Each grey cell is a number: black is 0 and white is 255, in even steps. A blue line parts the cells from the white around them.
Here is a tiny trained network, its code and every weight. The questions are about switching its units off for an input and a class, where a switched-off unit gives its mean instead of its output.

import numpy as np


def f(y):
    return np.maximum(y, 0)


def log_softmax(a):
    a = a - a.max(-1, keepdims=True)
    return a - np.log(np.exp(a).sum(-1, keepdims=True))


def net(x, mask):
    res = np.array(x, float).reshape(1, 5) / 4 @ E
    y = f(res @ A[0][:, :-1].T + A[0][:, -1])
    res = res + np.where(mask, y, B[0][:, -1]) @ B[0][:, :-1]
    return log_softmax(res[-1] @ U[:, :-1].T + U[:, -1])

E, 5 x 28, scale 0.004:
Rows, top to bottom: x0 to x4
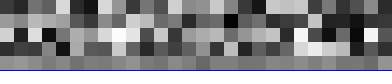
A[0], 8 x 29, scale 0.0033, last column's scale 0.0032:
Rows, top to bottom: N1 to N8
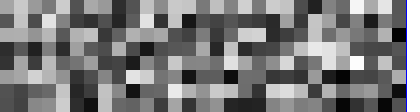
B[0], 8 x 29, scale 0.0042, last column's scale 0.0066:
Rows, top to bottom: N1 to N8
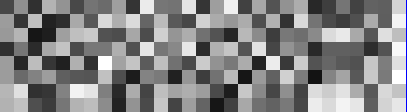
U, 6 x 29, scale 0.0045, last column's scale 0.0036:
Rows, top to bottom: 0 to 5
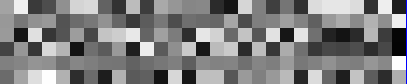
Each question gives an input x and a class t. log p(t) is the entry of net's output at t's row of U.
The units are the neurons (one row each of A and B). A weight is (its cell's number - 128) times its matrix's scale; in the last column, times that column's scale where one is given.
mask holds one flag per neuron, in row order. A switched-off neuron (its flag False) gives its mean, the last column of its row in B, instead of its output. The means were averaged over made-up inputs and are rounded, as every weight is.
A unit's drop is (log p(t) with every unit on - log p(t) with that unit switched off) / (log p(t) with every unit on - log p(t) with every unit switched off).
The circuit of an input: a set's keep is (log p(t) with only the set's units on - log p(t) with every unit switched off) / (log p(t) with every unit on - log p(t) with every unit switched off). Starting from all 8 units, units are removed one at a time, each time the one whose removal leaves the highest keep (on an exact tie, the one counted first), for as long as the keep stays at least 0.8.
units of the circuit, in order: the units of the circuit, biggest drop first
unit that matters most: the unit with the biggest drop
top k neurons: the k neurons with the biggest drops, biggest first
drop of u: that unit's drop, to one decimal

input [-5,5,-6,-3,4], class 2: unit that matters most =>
N2
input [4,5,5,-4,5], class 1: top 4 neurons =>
N6, N8, N2, N5
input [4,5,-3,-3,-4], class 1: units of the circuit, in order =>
N6, N8, N2
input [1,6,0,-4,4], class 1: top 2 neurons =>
N6, N4
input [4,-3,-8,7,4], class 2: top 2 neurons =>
N5, N2
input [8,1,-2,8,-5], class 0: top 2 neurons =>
N8, N7
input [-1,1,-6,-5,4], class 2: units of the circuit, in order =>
N2, N5
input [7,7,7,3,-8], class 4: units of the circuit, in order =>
N8, N2
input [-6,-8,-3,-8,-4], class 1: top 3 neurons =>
N5, N1, N4
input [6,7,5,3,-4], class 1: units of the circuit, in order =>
N6, N8
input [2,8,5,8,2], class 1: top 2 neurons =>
N8, N1
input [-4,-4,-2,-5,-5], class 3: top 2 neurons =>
N1, N8
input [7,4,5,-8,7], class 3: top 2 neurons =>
N1, N6
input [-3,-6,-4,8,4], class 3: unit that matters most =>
N4
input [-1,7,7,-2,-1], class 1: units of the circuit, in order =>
N6, N2
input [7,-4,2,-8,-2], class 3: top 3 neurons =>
N1, N3, N5
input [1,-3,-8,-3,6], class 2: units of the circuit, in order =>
N5, N2
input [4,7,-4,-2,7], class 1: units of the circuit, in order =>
N6, N8, N2
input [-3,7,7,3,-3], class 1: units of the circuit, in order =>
N6, N2
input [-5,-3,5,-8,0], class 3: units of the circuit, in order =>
N1
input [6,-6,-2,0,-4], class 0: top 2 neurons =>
N7, N6
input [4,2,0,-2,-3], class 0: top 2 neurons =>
N8, N4
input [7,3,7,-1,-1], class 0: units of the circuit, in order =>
N8, N7
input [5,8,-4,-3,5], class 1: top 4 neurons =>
N6, N8, N2, N3
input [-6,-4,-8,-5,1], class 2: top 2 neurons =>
N5, N2
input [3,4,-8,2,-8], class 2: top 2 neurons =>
N2, N5
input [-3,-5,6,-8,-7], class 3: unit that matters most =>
N1
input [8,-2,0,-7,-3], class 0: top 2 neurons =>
N7, N8
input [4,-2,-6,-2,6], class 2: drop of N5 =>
0.5
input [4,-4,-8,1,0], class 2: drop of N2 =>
0.2
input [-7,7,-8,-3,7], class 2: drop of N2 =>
1.0
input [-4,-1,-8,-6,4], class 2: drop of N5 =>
0.5
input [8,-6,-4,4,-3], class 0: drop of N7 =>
1.1
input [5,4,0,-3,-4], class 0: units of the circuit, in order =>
N8
